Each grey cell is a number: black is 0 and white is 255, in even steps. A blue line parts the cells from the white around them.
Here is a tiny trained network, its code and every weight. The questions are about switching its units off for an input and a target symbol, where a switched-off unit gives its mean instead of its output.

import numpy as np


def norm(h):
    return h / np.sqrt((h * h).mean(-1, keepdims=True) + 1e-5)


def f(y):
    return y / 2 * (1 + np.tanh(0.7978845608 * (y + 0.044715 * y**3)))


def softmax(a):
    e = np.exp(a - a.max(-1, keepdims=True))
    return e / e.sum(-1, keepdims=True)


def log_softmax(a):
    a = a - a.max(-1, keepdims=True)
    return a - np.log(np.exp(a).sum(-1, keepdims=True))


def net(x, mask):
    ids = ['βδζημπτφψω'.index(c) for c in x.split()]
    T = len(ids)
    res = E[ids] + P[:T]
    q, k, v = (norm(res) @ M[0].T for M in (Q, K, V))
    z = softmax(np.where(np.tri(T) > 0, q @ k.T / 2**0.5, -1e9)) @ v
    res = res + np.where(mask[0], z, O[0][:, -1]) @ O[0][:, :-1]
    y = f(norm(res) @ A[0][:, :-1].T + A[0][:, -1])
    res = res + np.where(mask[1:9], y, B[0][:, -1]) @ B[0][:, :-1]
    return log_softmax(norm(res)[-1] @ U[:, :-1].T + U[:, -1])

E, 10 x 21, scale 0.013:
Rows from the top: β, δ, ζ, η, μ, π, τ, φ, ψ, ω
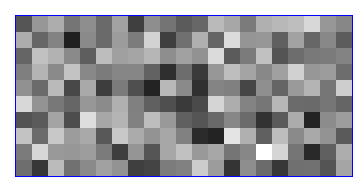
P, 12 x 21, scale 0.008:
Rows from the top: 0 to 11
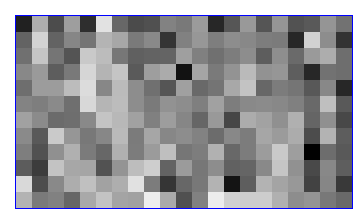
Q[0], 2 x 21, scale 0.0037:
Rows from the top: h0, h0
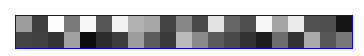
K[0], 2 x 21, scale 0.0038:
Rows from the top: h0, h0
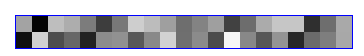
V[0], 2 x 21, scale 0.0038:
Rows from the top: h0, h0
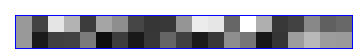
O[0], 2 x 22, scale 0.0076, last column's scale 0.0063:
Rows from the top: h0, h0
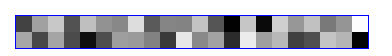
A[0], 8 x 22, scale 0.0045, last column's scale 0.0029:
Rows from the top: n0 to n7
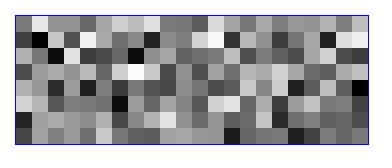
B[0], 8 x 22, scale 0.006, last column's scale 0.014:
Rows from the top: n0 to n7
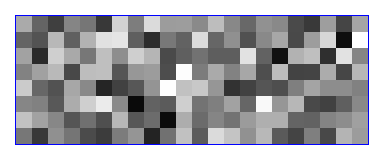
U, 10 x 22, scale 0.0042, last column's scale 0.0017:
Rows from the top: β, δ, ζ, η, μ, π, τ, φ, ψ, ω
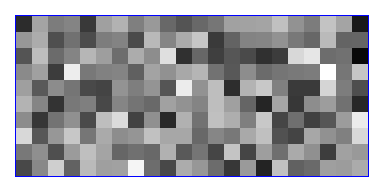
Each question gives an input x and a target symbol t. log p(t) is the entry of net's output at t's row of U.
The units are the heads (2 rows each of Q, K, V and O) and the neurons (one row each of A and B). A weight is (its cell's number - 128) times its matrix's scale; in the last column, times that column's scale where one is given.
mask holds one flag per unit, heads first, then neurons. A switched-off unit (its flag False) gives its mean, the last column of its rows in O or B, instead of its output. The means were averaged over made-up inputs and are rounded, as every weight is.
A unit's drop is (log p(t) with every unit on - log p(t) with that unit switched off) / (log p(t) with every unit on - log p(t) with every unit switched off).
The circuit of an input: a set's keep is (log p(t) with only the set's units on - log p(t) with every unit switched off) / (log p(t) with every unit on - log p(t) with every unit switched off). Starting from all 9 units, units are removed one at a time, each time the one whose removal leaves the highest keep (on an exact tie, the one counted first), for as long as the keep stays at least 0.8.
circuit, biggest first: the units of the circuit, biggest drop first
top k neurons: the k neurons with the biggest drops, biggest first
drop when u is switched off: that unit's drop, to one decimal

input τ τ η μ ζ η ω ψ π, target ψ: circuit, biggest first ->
[h0 n1]
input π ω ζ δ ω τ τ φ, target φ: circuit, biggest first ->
[h0 n1 n2]
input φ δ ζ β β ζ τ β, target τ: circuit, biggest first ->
[h0 n2]
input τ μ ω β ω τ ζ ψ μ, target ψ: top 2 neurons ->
[n3 n0]
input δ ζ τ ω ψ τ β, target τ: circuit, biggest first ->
[h0 n5]
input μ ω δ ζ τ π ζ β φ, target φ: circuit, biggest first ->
[h0 n2]
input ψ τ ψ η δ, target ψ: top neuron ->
[n1]
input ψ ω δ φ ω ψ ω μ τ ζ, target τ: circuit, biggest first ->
[h0 n6]
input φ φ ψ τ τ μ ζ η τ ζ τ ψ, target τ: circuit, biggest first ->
[h0 n5]
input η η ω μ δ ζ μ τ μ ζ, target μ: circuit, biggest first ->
[n6 n0]
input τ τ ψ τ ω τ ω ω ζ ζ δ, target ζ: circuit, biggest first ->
[h0 n1]
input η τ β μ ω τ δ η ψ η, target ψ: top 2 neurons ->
[n1 n5]
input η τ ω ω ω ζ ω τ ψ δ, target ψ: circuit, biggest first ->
[h0 n1]
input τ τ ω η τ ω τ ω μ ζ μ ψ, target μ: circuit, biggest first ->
[h0]
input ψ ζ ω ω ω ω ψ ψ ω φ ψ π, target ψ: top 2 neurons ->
[n5 n1]
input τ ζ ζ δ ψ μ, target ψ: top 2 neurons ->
[n3 n5]
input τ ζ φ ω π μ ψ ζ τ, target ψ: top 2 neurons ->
[n1 n3]
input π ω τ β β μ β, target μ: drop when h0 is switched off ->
0.8
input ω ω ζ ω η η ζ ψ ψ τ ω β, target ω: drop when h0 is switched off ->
1.1
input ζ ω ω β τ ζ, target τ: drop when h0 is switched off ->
0.5
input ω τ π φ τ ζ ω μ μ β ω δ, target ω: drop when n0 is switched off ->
0.0
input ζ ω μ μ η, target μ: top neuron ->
[n1]
